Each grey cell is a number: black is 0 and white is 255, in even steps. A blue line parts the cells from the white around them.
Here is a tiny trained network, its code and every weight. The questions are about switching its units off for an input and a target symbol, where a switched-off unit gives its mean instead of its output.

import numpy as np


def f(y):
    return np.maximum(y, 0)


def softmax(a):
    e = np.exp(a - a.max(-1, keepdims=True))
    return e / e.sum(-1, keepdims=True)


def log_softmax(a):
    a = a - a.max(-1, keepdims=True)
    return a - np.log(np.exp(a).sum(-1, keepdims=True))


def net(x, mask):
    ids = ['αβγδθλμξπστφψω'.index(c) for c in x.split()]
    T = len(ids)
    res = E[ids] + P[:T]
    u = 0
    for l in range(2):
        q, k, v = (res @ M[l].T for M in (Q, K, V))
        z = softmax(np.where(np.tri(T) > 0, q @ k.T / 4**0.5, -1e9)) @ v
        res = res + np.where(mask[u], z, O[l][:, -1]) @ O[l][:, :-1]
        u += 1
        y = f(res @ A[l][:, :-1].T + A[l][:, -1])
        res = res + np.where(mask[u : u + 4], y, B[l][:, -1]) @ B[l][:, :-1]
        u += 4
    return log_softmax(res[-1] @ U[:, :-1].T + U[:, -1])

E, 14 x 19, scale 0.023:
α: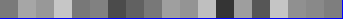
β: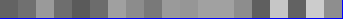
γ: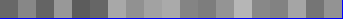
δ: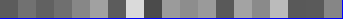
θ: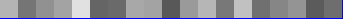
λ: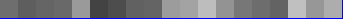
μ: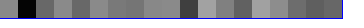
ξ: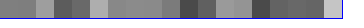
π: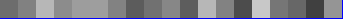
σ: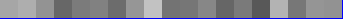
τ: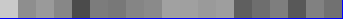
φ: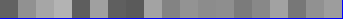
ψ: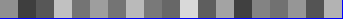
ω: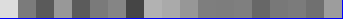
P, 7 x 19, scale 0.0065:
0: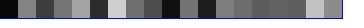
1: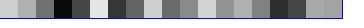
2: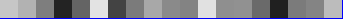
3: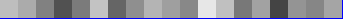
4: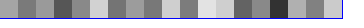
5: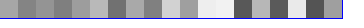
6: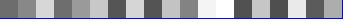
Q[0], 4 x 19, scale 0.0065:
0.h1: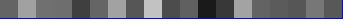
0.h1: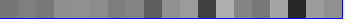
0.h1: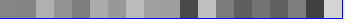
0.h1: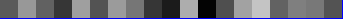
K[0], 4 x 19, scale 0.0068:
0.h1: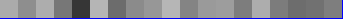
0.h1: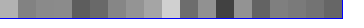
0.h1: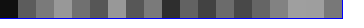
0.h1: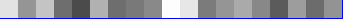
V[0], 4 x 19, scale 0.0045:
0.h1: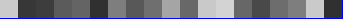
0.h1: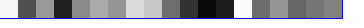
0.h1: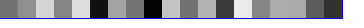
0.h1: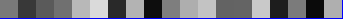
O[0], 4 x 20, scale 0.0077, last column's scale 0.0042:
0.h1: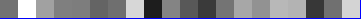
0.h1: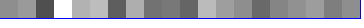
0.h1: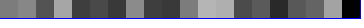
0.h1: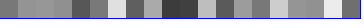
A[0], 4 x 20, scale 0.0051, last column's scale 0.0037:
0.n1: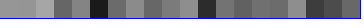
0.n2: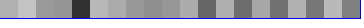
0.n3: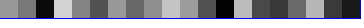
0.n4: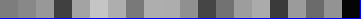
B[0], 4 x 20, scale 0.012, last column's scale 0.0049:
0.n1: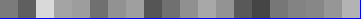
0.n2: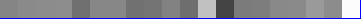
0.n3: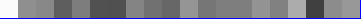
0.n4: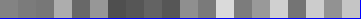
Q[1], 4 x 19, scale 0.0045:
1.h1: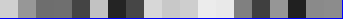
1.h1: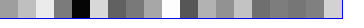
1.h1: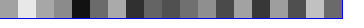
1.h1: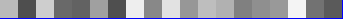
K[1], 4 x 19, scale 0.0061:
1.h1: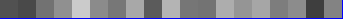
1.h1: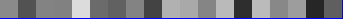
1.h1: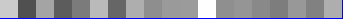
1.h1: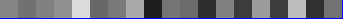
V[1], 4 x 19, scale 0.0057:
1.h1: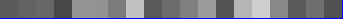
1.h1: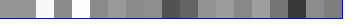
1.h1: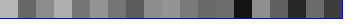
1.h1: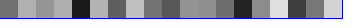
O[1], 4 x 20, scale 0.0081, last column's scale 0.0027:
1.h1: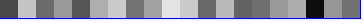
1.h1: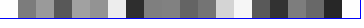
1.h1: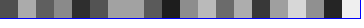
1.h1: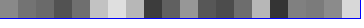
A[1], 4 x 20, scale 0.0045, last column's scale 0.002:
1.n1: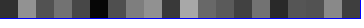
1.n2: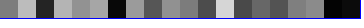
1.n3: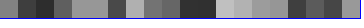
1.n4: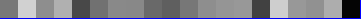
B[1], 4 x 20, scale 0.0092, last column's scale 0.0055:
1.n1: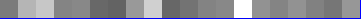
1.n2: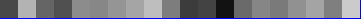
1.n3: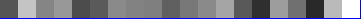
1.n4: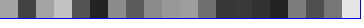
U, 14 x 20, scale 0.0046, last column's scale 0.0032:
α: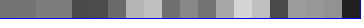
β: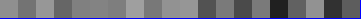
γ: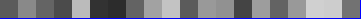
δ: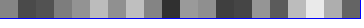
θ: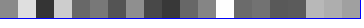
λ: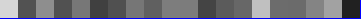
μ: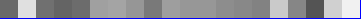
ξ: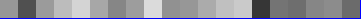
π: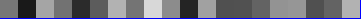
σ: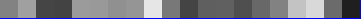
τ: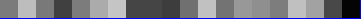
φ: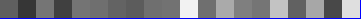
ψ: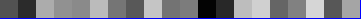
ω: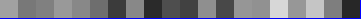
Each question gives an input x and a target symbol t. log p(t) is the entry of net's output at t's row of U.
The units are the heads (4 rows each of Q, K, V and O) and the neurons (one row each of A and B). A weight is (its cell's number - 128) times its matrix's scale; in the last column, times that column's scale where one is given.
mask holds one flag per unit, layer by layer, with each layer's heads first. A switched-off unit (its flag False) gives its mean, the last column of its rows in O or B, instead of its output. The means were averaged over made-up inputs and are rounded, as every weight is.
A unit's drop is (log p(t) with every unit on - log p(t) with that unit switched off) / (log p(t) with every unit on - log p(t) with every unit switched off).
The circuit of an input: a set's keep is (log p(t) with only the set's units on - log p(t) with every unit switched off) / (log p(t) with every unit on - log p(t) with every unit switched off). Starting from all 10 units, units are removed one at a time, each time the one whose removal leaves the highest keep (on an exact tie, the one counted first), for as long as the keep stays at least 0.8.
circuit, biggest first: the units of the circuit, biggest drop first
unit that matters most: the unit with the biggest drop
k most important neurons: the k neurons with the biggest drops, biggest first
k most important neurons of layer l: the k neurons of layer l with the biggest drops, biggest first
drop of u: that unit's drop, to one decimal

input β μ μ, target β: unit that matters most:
0.h1
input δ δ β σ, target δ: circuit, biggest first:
0.h1, 1.h1
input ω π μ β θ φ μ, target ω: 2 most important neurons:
0.n3, 1.n4
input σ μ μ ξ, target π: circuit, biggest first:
1.h1, 1.n4, 0.n2
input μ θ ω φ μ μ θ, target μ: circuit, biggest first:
1.h1, 0.h1
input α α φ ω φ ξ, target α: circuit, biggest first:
0.h1, 1.n1, 1.h1
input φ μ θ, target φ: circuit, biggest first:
0.h1, 0.n4
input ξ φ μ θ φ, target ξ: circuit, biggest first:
1.h1, 0.h1
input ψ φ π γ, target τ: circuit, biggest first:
1.h1, 0.h1, 0.n2, 0.n4
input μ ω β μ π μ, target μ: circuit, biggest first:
0.h1, 1.h1, 1.n4
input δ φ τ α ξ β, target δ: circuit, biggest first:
0.h1, 1.h1
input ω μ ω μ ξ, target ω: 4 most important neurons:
0.n3, 0.n4, 0.n1, 0.n2
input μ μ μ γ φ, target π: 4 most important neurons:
1.n4, 0.n2, 0.n4, 1.n3
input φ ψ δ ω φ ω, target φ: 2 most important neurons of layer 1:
1.n3, 1.n2
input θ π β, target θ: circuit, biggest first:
0.h1
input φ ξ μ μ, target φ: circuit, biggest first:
0.h1, 0.n4, 1.n4
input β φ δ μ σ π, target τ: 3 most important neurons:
0.n1, 1.n4, 1.n2
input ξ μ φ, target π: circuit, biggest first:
1.h1, 1.n4
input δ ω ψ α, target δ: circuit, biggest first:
1.h1, 0.h1
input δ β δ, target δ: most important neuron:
1.n3
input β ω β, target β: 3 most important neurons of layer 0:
0.n1, 0.n2, 0.n4
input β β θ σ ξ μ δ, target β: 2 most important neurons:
0.n1, 1.n2
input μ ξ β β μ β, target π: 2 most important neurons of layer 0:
0.n2, 0.n4
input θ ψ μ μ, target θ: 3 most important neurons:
1.n4, 1.n3, 0.n2
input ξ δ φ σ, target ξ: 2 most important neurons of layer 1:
1.n3, 1.n2
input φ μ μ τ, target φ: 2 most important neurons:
0.n4, 1.n3
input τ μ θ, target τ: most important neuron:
0.n1
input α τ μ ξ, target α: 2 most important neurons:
1.n1, 1.n3
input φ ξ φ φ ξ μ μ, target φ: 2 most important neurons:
0.n4, 1.n4
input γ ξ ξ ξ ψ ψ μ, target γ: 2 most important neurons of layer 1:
1.n4, 1.n2
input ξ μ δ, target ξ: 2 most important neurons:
0.n2, 1.n2
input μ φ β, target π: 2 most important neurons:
1.n4, 0.n2
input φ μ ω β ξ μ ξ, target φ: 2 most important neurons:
0.n4, 1.n3
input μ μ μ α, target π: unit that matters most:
1.n4
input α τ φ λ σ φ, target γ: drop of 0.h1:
-0.1
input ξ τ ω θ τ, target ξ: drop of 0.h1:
0.1
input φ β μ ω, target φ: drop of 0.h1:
1.1
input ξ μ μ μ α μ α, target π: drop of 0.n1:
0.1
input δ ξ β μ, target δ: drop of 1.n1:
0.0
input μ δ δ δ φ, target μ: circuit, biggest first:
1.h1
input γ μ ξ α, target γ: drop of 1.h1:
0.6
